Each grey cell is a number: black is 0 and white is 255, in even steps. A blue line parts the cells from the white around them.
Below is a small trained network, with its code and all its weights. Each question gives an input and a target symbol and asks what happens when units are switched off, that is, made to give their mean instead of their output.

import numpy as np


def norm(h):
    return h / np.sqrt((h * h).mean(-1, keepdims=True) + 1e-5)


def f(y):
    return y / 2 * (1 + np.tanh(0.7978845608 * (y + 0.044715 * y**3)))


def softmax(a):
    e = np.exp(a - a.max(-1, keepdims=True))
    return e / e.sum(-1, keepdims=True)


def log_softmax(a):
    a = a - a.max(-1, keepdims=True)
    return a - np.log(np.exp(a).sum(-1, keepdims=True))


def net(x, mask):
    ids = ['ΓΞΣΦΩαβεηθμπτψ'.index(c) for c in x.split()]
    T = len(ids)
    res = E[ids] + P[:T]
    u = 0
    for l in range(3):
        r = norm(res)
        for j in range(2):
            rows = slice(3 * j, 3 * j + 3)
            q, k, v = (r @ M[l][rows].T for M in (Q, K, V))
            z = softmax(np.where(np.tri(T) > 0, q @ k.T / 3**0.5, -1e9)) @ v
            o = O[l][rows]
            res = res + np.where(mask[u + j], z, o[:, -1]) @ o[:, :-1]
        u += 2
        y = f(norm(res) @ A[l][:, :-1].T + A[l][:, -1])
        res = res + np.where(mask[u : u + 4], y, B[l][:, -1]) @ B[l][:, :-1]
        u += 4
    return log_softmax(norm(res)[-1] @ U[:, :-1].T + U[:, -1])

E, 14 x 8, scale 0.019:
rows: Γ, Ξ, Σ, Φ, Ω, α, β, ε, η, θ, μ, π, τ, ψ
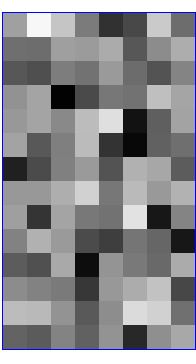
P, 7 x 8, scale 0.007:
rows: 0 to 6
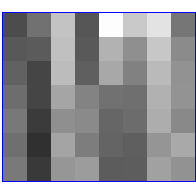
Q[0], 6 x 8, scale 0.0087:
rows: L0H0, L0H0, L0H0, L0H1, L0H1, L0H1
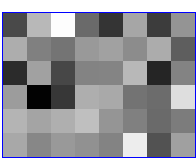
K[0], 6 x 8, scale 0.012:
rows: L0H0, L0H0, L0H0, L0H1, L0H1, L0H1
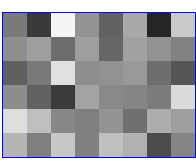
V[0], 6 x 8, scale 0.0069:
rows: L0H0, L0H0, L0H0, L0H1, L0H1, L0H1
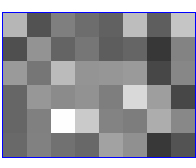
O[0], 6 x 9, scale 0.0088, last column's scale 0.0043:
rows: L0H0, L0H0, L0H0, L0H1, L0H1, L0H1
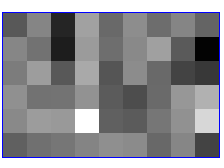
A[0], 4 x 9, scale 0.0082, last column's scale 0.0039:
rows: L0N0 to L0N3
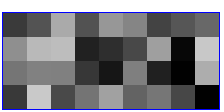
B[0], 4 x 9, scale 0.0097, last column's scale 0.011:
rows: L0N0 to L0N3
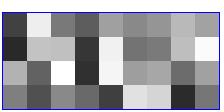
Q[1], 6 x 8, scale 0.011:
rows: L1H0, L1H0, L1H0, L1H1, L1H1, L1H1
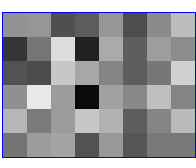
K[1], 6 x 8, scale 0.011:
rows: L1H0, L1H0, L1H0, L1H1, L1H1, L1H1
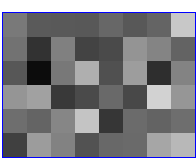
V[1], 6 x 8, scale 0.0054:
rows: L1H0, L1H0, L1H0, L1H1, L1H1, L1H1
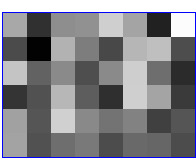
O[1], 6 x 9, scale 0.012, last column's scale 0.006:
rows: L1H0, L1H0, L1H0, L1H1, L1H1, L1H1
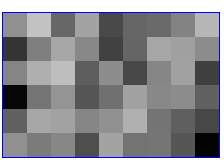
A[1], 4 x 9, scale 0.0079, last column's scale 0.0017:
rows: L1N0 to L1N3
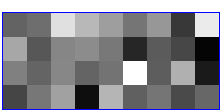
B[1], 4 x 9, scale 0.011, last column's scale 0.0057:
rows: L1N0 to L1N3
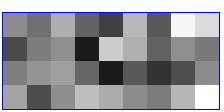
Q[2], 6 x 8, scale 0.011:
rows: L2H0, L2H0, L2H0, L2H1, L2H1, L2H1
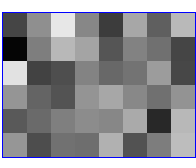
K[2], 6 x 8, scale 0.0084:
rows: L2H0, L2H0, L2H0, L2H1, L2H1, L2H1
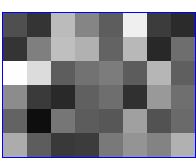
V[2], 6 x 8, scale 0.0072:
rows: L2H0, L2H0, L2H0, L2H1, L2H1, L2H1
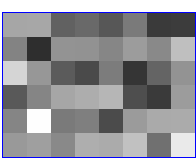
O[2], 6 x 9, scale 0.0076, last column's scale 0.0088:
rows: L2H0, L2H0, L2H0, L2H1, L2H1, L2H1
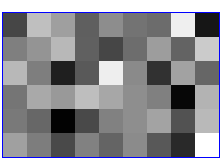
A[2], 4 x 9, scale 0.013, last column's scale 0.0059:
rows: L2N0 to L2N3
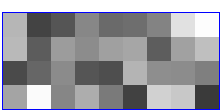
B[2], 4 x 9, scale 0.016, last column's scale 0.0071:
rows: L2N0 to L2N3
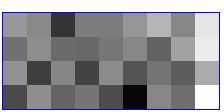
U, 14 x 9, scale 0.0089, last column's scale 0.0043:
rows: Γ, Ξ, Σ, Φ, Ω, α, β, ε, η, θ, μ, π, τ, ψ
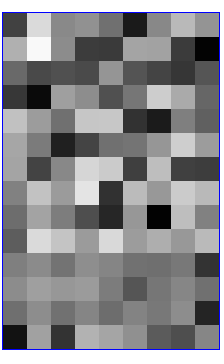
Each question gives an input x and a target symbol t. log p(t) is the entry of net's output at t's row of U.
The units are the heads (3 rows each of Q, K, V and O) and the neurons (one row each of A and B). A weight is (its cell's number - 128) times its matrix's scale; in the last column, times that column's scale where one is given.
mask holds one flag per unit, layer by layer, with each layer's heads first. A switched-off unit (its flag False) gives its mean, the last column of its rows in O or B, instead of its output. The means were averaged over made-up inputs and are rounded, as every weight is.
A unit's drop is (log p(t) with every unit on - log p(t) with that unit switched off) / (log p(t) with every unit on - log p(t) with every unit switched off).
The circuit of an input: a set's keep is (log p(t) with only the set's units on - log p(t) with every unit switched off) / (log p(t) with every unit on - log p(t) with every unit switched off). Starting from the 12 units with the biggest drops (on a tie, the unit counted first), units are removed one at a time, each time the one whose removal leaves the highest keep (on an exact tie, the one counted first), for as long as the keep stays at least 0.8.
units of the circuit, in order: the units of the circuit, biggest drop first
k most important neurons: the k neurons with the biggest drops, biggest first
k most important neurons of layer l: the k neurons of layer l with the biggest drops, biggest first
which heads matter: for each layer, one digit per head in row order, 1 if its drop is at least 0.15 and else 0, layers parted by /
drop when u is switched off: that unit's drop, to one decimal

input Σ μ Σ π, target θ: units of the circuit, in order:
[L2N3 L0N1]
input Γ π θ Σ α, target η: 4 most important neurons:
[L0N0 L1N0 L1N1 L2N1]
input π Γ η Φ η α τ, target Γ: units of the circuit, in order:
[L2N3]
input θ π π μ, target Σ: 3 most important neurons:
[L0N1 L0N0 L1N0]
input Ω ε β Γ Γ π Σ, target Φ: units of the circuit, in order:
[L1H0 L0N1 L2N3 L0N0]
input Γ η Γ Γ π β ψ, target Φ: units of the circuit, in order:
[L0N1 L1H1 L2N3]
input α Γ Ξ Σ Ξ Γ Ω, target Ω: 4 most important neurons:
[L0N0 L1N1 L0N1 L2N3]
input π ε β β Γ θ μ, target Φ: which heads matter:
00 / 10 / 10
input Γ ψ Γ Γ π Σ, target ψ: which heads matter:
01 / 00 / 00
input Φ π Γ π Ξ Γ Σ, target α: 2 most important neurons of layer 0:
[L0N0 L0N1]
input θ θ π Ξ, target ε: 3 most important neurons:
[L0N1 L1N0 L0N0]
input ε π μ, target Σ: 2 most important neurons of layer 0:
[L0N1 L0N0]
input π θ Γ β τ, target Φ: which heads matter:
00 / 10 / 00
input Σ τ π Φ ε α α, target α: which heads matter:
01 / 00 / 00
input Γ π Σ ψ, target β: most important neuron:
[L0N0]
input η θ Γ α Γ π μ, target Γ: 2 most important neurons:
[L0N1 L0N0]
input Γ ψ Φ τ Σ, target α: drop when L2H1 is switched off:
0.1
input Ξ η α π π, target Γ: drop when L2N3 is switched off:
0.1
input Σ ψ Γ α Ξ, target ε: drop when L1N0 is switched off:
0.2
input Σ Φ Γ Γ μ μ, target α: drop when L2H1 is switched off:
0.0
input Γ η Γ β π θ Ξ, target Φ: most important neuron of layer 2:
[L2N2]
